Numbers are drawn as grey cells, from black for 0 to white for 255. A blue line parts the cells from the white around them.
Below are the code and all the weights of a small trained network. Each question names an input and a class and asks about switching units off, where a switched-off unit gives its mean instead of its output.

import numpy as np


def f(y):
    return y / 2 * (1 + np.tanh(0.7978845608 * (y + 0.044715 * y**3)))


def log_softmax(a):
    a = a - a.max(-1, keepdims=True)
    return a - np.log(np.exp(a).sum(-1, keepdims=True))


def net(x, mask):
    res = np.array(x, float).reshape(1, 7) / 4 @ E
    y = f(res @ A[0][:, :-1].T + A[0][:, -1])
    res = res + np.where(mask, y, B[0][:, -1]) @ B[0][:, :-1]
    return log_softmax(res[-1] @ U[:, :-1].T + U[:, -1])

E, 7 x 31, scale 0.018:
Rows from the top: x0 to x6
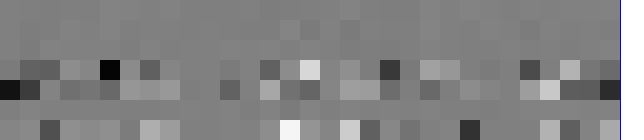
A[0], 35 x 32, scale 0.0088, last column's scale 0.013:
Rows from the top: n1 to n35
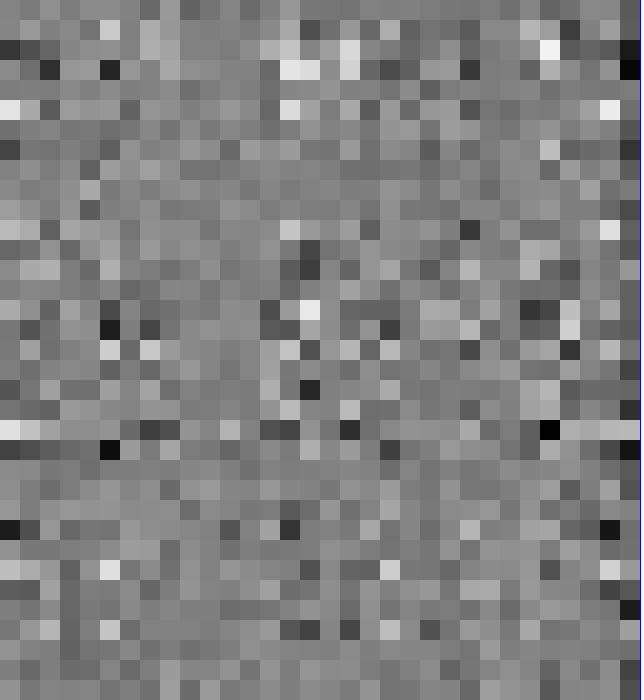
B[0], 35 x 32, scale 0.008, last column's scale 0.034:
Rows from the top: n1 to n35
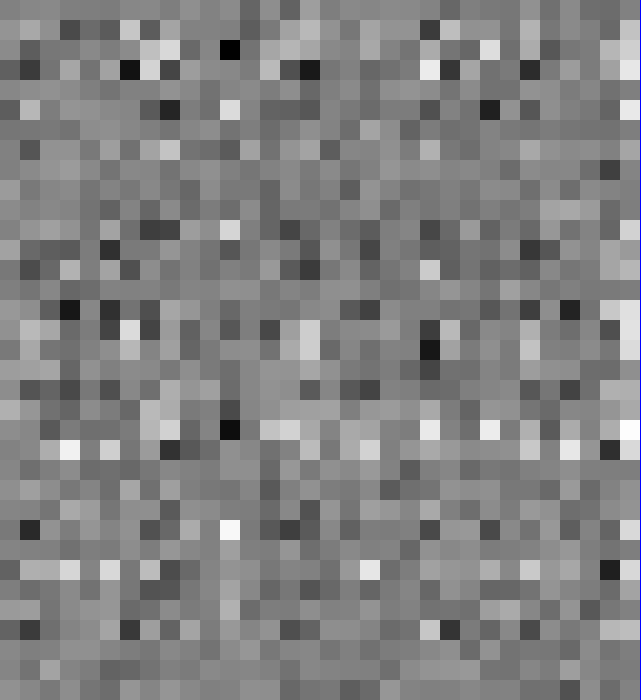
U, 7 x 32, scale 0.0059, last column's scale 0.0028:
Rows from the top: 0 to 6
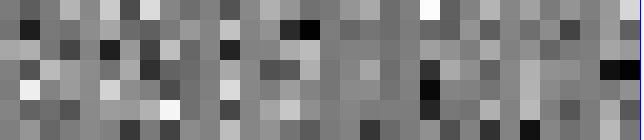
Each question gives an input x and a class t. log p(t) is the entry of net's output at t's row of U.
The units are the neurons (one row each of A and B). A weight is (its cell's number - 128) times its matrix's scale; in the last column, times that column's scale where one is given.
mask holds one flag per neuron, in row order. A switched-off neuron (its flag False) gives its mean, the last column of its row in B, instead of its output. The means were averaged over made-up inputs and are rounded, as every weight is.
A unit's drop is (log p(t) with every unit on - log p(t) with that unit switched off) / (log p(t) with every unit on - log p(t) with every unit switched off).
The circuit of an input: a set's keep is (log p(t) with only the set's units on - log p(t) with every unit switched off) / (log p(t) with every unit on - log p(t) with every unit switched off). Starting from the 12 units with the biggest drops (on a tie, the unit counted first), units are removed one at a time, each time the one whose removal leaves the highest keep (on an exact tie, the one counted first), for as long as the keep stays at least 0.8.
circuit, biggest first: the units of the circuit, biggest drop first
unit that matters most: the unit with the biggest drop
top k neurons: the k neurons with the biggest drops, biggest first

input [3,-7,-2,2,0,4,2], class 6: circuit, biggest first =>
[n22, n29]
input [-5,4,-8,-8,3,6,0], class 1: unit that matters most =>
n32
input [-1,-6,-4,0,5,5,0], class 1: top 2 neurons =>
[n22, n27]
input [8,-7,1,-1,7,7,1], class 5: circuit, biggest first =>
[n3, n4]
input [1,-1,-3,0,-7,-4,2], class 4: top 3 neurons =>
[n6, n29, n4]
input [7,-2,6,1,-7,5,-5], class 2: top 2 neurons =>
[n4, n16]
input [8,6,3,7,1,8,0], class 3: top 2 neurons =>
[n22, n17]
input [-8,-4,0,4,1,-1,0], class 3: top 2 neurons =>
[n22, n3]
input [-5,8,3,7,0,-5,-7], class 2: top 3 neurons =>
[n22, n16, n6]
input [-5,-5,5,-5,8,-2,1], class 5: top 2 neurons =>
[n3, n4]
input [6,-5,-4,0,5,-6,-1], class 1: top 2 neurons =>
[n17, n22]
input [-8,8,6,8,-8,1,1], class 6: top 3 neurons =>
[n4, n6, n12]
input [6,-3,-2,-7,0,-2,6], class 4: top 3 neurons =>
[n22, n29, n6]
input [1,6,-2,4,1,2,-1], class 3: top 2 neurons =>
[n22, n3]
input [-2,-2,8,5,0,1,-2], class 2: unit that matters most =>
n6
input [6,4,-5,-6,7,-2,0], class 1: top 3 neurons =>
[n27, n22, n32]
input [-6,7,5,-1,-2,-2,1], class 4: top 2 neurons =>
[n4, n3]
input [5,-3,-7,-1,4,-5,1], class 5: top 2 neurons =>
[n4, n6]
